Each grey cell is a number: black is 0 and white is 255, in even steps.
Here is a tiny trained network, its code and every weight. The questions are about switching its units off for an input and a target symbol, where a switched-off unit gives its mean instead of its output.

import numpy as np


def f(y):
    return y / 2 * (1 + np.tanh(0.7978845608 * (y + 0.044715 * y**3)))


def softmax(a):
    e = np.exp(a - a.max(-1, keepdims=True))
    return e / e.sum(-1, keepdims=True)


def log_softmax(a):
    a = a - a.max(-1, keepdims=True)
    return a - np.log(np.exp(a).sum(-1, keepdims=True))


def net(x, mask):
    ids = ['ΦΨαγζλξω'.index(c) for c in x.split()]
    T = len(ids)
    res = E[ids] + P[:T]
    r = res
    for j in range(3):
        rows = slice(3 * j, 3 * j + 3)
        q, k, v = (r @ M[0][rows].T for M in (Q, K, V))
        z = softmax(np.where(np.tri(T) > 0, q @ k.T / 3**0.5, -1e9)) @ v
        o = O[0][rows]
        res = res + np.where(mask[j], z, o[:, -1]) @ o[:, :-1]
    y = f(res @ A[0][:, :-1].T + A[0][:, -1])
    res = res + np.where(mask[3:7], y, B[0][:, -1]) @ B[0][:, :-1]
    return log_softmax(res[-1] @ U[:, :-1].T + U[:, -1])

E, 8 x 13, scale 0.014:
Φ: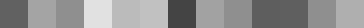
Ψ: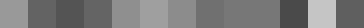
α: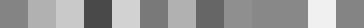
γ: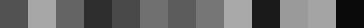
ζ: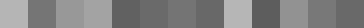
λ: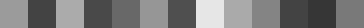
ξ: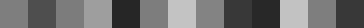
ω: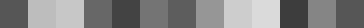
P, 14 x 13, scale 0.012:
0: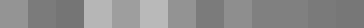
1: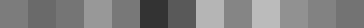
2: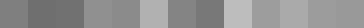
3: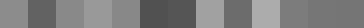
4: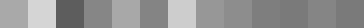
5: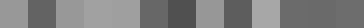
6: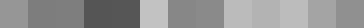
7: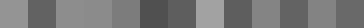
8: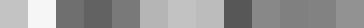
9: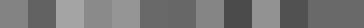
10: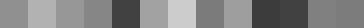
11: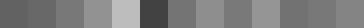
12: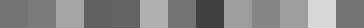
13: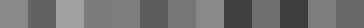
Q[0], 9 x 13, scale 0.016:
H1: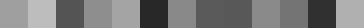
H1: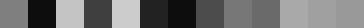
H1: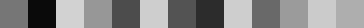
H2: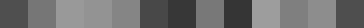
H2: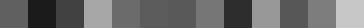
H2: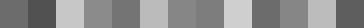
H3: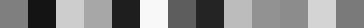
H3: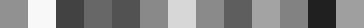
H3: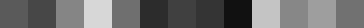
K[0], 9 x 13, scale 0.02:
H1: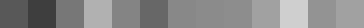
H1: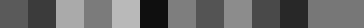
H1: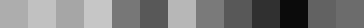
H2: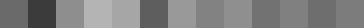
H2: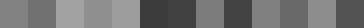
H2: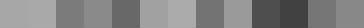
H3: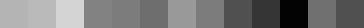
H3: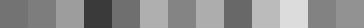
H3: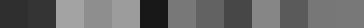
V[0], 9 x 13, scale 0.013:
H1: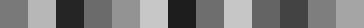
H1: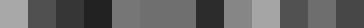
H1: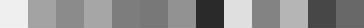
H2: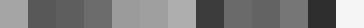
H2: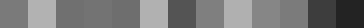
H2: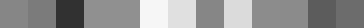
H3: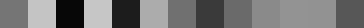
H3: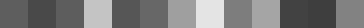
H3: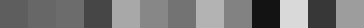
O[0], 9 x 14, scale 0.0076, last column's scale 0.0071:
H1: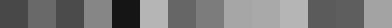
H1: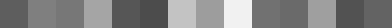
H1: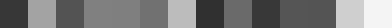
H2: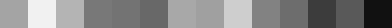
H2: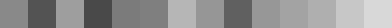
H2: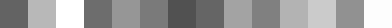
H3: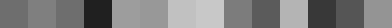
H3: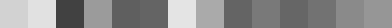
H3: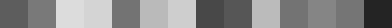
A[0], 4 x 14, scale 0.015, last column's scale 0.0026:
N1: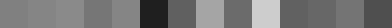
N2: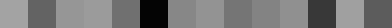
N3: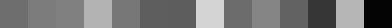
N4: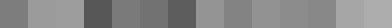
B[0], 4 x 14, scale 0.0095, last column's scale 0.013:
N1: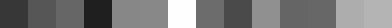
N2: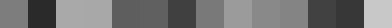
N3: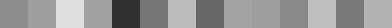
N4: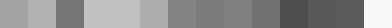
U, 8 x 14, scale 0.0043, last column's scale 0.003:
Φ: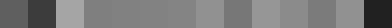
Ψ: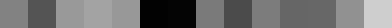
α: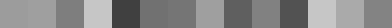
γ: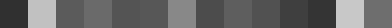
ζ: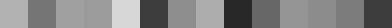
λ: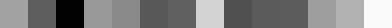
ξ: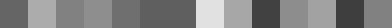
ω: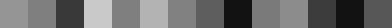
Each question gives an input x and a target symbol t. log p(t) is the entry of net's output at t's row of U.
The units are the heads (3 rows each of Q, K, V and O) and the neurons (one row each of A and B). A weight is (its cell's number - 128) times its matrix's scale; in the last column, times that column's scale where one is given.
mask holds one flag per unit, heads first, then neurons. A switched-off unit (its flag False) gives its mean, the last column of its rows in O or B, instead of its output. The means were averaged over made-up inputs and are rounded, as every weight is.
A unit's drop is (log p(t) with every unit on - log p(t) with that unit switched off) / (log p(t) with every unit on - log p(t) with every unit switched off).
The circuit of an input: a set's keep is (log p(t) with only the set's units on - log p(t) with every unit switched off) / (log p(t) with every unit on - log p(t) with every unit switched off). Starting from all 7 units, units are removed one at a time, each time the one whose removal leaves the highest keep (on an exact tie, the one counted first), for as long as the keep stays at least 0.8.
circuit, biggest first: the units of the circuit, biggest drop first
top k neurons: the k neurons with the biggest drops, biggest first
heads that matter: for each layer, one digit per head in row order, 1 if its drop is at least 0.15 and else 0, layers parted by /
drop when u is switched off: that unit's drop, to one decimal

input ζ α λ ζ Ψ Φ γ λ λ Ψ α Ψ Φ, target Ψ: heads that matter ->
001
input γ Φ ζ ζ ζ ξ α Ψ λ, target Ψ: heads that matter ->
001
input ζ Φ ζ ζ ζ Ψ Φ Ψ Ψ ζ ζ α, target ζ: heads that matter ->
100
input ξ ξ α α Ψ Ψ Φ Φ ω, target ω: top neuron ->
N4
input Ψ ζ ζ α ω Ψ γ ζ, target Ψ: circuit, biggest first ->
N2, H1, H3
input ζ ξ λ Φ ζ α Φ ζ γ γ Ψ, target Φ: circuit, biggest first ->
H3, H2
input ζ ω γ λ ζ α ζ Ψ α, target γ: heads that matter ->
100
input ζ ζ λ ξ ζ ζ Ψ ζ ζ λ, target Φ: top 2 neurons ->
N1, N3
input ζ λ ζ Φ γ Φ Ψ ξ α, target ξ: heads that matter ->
100
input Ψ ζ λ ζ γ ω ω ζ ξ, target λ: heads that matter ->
011
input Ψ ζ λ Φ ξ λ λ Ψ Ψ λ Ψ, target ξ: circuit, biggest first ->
H1, H2
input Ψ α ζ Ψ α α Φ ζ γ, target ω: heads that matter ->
100
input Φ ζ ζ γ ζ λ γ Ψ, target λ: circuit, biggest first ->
H2, H3
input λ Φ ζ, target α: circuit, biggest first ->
H3
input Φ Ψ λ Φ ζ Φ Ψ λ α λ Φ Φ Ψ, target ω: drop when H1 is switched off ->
1.2
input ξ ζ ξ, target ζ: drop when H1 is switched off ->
0.8
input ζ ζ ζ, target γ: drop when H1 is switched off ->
1.1
